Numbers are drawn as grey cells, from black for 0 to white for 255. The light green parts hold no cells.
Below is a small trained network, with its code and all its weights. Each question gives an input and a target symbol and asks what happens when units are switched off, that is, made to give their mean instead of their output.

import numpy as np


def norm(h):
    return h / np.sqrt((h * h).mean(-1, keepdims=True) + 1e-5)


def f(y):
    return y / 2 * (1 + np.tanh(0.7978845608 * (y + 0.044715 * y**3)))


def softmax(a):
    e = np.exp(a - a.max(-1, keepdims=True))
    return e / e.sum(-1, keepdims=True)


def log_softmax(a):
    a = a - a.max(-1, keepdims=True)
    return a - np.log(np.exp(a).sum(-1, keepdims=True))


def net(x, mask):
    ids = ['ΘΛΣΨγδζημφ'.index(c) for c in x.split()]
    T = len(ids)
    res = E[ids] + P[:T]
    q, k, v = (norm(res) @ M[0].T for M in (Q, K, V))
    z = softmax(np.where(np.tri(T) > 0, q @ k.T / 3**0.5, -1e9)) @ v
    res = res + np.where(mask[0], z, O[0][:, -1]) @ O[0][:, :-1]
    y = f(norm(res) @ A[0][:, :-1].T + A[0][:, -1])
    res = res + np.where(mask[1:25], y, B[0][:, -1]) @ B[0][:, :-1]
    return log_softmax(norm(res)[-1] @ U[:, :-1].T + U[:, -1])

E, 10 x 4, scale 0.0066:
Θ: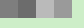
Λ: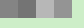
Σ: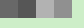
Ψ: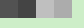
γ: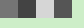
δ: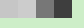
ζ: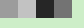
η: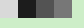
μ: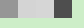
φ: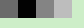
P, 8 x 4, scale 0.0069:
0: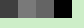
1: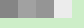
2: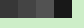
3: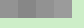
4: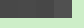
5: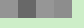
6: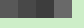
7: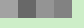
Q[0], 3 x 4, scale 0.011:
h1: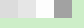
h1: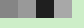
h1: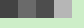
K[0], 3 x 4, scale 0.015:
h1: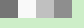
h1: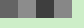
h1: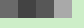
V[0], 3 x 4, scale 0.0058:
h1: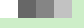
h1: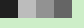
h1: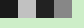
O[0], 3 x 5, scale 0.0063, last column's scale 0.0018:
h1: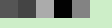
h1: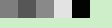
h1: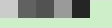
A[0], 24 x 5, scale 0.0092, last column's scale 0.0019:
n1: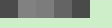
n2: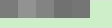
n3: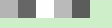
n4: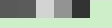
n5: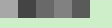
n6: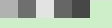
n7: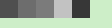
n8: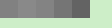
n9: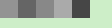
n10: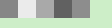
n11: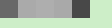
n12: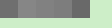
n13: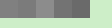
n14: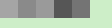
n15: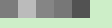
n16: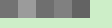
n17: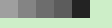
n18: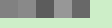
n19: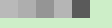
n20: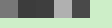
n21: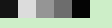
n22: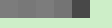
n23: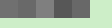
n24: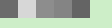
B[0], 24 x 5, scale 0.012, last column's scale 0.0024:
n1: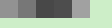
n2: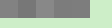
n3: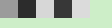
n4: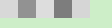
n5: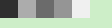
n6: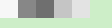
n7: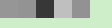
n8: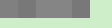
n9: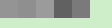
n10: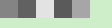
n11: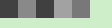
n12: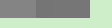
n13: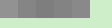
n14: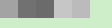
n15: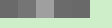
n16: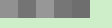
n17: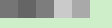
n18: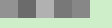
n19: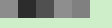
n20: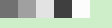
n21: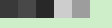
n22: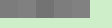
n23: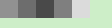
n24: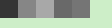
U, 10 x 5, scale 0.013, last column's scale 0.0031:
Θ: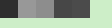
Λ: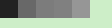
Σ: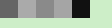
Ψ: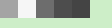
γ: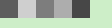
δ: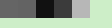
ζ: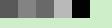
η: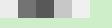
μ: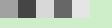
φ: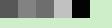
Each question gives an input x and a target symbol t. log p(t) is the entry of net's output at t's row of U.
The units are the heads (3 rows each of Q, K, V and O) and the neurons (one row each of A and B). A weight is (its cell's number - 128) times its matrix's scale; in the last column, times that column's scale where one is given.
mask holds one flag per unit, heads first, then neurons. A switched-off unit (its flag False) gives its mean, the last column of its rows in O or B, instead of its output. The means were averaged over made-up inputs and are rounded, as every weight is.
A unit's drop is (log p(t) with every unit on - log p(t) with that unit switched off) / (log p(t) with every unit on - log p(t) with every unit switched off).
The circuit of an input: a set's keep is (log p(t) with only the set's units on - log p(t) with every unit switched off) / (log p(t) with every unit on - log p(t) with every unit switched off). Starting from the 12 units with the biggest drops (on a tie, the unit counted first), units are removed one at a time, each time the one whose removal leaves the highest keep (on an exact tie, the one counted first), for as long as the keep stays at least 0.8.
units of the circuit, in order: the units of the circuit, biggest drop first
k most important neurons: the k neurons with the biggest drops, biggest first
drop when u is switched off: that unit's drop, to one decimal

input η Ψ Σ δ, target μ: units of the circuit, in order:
[n10]
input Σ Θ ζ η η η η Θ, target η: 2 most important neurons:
[n6, n20]
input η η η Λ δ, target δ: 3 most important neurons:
[n20, n4, n3]
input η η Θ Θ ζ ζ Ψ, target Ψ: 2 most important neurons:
[n7, n3]
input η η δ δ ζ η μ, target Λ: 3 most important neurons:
[n21, n10, n24]
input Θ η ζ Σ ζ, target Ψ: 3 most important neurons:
[n20, n3, n21]
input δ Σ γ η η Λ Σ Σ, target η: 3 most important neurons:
[n6, n20, n21]
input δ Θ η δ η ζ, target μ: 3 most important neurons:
[n10, n6, n21]
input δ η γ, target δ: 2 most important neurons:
[n3, n20]
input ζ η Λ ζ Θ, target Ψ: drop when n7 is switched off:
0.2
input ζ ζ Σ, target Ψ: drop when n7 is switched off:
0.2
